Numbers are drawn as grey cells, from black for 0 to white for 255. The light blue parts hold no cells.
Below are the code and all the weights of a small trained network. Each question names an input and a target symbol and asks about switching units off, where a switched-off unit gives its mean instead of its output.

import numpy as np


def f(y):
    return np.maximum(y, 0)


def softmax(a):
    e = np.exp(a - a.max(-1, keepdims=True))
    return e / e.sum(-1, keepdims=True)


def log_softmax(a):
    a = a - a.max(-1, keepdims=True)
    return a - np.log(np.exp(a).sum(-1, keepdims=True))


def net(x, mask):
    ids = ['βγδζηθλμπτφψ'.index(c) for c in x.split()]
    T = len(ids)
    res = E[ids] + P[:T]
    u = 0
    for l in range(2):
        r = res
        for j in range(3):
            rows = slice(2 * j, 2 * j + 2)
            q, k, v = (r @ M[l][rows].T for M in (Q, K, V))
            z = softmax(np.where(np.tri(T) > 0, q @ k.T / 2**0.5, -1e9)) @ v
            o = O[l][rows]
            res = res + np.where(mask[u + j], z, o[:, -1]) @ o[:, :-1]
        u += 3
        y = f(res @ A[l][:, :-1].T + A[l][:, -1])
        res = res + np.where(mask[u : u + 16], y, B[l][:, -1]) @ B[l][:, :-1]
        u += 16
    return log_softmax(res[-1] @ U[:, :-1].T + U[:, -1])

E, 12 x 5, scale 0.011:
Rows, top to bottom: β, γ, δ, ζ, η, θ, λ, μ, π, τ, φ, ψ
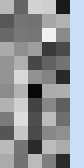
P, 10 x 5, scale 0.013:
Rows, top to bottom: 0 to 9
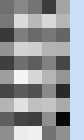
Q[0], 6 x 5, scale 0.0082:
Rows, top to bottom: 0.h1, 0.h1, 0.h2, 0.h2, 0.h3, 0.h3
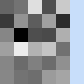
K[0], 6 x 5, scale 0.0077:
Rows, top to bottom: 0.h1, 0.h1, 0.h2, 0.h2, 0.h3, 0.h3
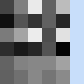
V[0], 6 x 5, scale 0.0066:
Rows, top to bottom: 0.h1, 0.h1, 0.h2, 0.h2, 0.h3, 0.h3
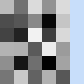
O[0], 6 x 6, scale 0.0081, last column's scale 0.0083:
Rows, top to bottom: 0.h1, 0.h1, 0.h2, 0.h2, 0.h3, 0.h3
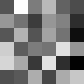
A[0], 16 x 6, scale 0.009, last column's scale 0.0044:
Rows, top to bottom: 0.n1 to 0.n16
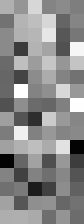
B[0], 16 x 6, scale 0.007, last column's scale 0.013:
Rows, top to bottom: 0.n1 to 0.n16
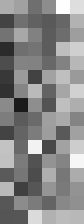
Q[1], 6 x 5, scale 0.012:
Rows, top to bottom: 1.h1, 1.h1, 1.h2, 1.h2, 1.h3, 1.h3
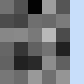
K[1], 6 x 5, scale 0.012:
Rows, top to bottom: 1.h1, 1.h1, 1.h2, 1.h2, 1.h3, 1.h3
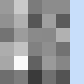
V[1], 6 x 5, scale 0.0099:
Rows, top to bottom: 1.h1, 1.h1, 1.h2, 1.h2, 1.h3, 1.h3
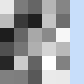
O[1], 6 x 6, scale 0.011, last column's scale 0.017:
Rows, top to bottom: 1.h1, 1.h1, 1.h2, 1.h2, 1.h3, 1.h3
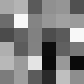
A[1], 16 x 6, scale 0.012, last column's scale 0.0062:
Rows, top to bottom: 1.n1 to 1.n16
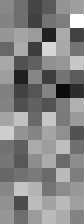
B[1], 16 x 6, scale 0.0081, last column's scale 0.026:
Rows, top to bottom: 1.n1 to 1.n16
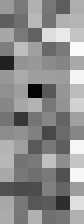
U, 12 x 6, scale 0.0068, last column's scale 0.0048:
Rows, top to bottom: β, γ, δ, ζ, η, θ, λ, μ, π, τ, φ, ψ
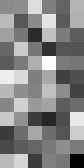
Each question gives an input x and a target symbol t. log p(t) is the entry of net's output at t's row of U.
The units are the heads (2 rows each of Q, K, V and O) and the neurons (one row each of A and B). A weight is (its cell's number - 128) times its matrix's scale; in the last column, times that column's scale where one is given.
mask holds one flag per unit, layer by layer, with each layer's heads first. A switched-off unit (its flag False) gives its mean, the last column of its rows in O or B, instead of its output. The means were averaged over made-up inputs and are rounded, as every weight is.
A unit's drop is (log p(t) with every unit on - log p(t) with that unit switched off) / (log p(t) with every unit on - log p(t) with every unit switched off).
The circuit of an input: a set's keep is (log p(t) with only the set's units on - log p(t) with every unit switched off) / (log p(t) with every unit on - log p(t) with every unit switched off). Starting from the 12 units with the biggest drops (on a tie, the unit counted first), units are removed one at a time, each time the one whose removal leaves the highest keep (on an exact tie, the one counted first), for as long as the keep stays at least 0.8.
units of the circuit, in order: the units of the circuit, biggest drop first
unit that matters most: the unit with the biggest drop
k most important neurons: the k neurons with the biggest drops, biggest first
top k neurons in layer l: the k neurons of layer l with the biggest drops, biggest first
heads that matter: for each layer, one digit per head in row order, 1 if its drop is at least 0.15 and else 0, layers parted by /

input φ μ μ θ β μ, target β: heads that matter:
000 / 110
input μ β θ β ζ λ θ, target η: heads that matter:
101 / 111
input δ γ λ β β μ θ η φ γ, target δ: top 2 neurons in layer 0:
[0.n11, 0.n13]
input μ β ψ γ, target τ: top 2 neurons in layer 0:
[0.n11, 0.n7]
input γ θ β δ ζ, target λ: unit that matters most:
1.n3
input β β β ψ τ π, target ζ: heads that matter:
100 / 101
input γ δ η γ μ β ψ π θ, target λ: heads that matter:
111 / 001
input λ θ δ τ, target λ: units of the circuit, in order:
[1.n3, 1.h3, 0.n11]
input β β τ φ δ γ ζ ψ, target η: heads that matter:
110 / 001
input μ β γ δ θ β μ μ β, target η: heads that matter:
101 / 111
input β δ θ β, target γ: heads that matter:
000 / 101
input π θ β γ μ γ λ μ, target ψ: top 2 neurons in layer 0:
[0.n11, 0.n14]
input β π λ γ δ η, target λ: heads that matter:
000 / 011
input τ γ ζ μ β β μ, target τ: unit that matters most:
0.h3
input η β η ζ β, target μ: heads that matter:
101 / 110
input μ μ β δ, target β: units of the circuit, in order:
[1.h2, 1.h1, 1.n6]
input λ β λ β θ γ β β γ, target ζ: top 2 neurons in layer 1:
[1.n4, 1.n3]
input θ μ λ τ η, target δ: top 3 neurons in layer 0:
[0.n1, 0.n12, 0.n13]
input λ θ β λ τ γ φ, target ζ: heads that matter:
101 / 101
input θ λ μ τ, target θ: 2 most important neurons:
[0.n7, 0.n16]
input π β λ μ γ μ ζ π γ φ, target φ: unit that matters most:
1.h2
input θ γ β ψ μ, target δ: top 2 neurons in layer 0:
[0.n1, 0.n12]
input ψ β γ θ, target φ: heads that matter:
110 / 001
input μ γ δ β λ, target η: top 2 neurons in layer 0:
[0.n1, 0.n7]
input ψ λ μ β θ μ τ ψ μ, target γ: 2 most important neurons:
[0.n1, 0.n7]
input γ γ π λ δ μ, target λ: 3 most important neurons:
[1.n3, 0.n11, 0.n6]
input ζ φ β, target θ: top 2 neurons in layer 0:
[0.n1, 0.n4]
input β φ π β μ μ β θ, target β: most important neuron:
[0.n4]
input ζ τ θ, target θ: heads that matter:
111 / 011
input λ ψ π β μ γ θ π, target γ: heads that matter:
000 / 101
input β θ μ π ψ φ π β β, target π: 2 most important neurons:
[1.n7, 0.n12]
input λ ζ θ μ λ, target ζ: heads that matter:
101 / 101
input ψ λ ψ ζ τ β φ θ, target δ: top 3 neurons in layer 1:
[1.n3, 1.n14, 1.n4]
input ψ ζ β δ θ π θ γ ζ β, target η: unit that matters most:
1.h3
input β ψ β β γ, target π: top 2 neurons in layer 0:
[0.n12, 0.n1]
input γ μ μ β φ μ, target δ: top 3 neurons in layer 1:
[1.n3, 1.n14, 1.n4]
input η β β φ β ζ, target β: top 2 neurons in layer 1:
[1.n7, 1.n6]
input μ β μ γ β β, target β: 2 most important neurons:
[0.n4, 0.n11]
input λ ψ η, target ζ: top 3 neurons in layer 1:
[1.n4, 1.n3, 1.n12]
